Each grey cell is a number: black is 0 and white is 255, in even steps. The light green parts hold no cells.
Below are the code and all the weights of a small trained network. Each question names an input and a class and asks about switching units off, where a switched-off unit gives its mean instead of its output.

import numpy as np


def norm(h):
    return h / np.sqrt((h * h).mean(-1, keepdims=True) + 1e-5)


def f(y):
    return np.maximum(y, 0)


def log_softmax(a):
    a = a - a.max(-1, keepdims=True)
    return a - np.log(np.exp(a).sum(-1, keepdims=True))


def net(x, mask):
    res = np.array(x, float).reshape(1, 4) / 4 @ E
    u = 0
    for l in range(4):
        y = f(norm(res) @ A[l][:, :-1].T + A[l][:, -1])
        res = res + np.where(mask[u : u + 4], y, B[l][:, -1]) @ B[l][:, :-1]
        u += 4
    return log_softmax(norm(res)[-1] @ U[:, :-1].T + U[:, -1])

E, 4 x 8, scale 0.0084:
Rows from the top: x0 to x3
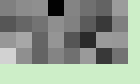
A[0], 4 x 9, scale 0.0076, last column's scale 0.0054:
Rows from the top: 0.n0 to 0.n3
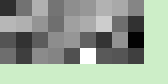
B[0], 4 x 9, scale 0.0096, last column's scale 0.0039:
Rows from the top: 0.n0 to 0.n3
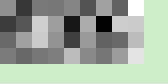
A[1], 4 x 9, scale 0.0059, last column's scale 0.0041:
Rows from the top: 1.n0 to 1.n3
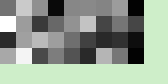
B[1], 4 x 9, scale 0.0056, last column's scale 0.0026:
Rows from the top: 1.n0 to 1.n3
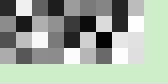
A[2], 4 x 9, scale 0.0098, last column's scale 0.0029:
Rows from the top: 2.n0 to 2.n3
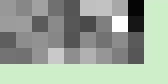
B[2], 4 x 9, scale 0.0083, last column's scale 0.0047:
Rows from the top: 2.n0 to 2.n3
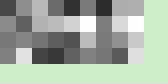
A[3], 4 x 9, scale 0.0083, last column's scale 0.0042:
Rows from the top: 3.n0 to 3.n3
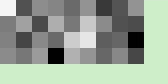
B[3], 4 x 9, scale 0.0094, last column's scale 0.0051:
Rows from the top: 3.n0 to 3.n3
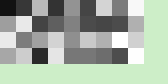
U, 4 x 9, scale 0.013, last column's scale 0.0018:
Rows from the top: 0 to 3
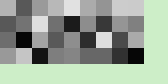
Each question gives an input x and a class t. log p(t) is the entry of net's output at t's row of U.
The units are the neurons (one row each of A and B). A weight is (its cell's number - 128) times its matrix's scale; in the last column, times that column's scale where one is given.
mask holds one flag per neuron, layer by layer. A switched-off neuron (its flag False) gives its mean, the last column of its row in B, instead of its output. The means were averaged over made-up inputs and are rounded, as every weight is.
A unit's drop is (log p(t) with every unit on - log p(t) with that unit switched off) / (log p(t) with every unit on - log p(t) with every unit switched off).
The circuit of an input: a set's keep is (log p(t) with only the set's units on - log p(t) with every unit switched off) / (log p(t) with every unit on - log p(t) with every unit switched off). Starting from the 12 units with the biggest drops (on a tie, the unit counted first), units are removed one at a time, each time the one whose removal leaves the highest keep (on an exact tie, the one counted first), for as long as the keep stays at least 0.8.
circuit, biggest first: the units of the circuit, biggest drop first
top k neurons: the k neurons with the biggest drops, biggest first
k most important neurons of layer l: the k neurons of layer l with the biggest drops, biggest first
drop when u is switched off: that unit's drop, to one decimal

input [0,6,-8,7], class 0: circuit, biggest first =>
[3.n2]
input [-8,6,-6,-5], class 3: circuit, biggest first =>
[2.n3, 3.n1]
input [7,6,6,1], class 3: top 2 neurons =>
[1.n0, 3.n3]
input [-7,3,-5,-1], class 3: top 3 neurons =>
[2.n3, 3.n1, 2.n1]
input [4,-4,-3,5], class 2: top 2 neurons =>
[1.n1, 3.n0]
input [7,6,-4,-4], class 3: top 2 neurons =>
[3.n3, 0.n1]
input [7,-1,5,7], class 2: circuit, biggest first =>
[1.n1, 3.n0]
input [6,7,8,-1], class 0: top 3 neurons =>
[2.n1, 0.n1, 1.n3]
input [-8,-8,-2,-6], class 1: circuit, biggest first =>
[0.n1, 2.n0]
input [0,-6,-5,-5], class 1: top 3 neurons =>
[0.n1, 2.n1, 2.n0]
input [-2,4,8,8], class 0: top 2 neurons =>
[2.n1, 1.n3]
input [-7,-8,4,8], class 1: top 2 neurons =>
[0.n1, 0.n0]
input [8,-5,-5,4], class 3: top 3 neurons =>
[3.n3, 2.n1, 1.n0]
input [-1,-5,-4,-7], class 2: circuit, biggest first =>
[0.n0]
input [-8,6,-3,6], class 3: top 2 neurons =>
[2.n3, 3.n1]
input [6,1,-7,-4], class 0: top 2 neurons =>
[3.n2, 2.n3]
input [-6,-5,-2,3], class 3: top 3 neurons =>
[2.n3, 3.n1, 1.n2]
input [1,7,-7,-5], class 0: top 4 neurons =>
[3.n2, 0.n3, 0.n1, 0.n0]
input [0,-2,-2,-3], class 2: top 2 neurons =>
[0.n0, 2.n1]
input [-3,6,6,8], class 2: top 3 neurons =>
[3.n0, 1.n1, 0.n1]
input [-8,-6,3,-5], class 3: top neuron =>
[2.n3]
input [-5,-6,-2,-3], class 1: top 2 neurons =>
[0.n1, 2.n0]
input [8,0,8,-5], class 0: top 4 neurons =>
[2.n1, 1.n3, 2.n3, 3.n1]
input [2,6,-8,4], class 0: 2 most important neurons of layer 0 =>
[0.n3, 0.n1]
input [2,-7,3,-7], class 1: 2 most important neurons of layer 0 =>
[0.n1, 0.n3]
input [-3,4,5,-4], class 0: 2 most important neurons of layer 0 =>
[0.n1, 0.n2]
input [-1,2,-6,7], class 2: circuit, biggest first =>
[3.n0]
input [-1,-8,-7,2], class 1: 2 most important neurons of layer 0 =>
[0.n1, 0.n0]
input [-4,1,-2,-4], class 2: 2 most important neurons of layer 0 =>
[0.n0, 0.n2]
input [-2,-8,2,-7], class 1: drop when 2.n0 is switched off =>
0.2
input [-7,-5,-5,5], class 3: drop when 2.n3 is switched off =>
2.1
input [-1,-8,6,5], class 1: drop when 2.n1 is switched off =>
-0.1
